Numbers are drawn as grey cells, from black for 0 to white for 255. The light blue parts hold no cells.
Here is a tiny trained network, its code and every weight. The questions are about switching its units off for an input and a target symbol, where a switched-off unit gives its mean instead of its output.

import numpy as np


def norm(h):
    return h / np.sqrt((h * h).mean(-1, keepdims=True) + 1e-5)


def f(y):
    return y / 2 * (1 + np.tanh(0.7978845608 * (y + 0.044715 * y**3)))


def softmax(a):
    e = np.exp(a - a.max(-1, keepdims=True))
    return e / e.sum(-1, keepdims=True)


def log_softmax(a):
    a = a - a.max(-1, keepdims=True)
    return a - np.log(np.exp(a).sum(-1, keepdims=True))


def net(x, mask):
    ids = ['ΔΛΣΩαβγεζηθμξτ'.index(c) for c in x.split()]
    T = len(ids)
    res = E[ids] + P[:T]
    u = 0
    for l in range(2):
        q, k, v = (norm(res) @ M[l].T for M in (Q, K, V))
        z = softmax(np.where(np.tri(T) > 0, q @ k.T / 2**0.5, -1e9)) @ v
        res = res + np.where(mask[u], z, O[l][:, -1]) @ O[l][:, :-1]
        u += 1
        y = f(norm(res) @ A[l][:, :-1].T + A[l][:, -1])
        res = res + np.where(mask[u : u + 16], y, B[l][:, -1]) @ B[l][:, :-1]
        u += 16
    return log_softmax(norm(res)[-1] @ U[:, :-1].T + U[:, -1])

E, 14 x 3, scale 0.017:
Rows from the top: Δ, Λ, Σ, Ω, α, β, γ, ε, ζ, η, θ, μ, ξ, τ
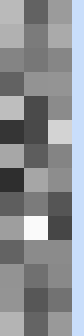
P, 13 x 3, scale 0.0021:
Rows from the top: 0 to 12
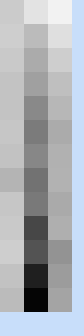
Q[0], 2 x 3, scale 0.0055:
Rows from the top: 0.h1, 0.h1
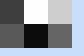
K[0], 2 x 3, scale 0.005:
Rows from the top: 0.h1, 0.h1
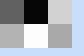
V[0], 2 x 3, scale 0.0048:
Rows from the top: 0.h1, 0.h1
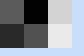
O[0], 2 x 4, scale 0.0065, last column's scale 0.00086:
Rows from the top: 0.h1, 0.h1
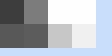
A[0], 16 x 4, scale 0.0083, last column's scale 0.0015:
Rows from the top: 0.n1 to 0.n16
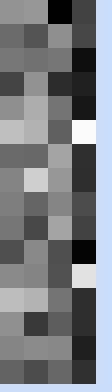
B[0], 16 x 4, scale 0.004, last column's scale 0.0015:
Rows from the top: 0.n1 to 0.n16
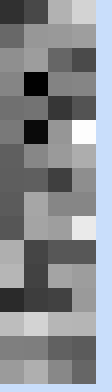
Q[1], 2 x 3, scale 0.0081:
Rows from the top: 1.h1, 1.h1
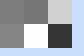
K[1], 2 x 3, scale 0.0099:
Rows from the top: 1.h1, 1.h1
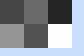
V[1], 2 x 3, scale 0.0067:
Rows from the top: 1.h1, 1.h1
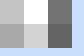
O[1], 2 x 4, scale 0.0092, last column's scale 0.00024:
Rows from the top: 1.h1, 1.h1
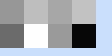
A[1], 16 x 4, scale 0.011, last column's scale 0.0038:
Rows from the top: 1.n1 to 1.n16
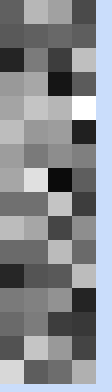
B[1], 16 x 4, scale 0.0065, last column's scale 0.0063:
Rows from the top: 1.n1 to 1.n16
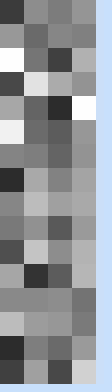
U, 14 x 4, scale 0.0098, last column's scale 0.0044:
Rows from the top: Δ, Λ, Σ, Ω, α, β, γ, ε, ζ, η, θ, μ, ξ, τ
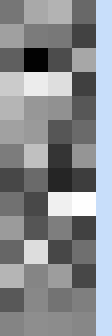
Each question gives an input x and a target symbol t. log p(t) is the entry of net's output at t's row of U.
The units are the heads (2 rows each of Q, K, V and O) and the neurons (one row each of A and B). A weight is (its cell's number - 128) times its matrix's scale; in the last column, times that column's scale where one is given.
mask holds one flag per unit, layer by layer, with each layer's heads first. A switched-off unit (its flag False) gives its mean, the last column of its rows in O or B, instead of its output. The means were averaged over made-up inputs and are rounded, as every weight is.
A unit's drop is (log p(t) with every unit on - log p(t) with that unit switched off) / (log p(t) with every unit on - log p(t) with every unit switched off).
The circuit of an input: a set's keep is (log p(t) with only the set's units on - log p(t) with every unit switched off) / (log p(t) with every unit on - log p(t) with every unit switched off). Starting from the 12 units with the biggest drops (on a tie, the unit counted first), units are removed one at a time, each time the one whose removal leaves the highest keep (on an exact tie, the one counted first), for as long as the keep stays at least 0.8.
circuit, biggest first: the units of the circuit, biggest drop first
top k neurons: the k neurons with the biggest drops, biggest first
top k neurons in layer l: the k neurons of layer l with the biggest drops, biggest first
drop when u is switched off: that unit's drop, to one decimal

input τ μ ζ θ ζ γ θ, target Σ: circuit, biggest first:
1.h1
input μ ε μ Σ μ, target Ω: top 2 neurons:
0.n6, 0.n1
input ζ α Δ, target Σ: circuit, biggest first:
1.h1, 1.n16
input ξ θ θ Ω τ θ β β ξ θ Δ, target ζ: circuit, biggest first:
0.h1, 1.n3
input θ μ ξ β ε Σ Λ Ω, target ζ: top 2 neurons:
1.n16, 0.n14
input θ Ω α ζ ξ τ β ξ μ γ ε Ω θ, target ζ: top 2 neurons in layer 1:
1.n5, 1.n16
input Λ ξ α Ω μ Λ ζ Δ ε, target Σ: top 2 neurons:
1.n12, 1.n3
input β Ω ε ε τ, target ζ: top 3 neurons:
1.n3, 1.n5, 1.n12
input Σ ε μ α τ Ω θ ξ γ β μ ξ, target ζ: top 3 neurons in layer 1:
1.n5, 1.n3, 1.n12
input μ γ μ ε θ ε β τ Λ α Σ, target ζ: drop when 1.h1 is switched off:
0.3
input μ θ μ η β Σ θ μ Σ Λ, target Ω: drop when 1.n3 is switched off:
0.1
